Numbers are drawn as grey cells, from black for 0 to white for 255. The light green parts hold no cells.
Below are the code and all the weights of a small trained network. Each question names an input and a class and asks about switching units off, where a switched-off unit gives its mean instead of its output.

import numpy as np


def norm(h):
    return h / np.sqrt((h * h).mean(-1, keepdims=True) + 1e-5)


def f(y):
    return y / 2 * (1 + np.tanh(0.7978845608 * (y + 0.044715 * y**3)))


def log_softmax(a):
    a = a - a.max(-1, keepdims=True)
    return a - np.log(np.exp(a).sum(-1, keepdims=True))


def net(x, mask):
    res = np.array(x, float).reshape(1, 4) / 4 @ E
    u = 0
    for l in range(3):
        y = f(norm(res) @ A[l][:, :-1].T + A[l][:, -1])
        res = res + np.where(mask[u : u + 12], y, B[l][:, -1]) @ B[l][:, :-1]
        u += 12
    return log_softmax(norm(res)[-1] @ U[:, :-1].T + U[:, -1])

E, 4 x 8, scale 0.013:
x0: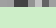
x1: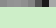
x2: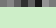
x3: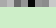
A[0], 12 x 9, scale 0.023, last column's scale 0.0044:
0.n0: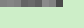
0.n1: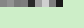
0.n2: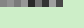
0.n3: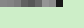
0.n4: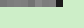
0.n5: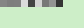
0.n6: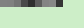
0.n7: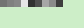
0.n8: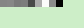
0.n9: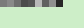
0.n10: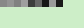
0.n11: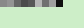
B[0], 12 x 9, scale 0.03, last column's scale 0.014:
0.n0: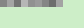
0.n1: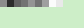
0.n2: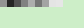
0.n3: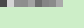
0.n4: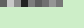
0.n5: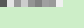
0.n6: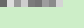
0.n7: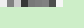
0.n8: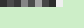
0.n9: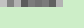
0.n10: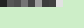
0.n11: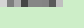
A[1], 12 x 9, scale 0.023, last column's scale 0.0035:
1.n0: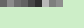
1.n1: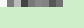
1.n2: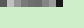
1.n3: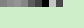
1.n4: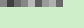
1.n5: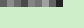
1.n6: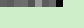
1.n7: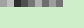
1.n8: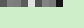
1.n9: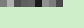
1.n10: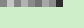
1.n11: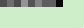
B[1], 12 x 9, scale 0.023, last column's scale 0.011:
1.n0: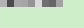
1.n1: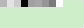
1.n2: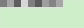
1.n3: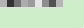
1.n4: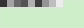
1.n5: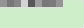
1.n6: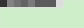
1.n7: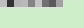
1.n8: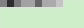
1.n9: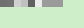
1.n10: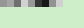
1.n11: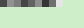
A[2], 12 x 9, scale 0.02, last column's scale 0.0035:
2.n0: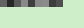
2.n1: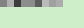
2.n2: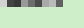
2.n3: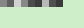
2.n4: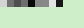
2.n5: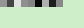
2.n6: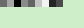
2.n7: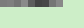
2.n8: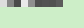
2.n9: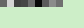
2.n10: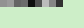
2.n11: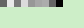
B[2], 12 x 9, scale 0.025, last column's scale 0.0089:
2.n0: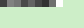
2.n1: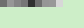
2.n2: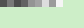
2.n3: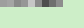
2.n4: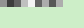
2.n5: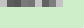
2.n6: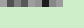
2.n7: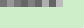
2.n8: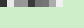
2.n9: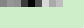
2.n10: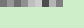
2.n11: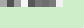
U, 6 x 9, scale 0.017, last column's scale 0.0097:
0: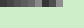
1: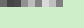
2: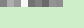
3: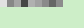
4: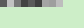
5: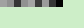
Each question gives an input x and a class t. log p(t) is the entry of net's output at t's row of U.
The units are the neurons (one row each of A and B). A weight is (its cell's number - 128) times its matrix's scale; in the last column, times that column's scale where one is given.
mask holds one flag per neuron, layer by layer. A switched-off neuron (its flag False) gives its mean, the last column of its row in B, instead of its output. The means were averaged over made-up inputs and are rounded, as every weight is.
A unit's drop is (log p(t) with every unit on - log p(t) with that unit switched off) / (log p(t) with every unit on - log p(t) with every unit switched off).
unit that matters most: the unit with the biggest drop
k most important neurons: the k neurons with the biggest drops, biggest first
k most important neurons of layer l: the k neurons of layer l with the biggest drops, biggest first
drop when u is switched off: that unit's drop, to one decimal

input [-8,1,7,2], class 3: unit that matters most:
0.n7
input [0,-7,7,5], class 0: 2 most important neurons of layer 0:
0.n8, 0.n5
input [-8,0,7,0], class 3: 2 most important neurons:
0.n7, 1.n1
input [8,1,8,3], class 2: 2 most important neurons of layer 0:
0.n6, 0.n7
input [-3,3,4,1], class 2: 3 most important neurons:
0.n6, 0.n8, 0.n3
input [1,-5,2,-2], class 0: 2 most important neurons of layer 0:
0.n8, 0.n2
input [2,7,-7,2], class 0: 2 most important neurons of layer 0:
0.n10, 0.n6
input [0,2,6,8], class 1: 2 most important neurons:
0.n2, 0.n1
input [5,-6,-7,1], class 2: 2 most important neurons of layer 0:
0.n5, 0.n10
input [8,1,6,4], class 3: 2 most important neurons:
0.n11, 0.n9
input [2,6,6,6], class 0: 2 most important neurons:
0.n10, 0.n5
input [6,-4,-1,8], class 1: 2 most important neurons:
0.n1, 0.n7
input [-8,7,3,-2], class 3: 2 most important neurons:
0.n7, 0.n8
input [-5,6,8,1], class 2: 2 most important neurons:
0.n6, 0.n8
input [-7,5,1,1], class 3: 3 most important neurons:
0.n7, 0.n8, 1.n1
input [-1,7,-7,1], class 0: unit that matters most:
0.n10
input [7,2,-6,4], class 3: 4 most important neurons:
0.n11, 0.n9, 0.n6, 1.n1
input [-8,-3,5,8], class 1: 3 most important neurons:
0.n1, 0.n2, 0.n11
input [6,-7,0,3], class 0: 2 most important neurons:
0.n8, 0.n7
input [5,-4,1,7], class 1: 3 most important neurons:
0.n1, 0.n7, 0.n8
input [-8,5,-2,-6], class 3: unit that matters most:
0.n5
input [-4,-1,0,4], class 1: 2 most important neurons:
0.n1, 0.n2
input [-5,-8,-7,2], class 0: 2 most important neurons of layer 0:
0.n8, 0.n6
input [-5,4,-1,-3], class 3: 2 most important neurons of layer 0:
0.n8, 0.n2
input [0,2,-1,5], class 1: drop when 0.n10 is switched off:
0.1
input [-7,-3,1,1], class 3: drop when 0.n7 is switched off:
0.9
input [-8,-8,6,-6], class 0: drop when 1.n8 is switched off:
0.0
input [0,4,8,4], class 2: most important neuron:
0.n6
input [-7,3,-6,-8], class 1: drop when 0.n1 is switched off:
0.1
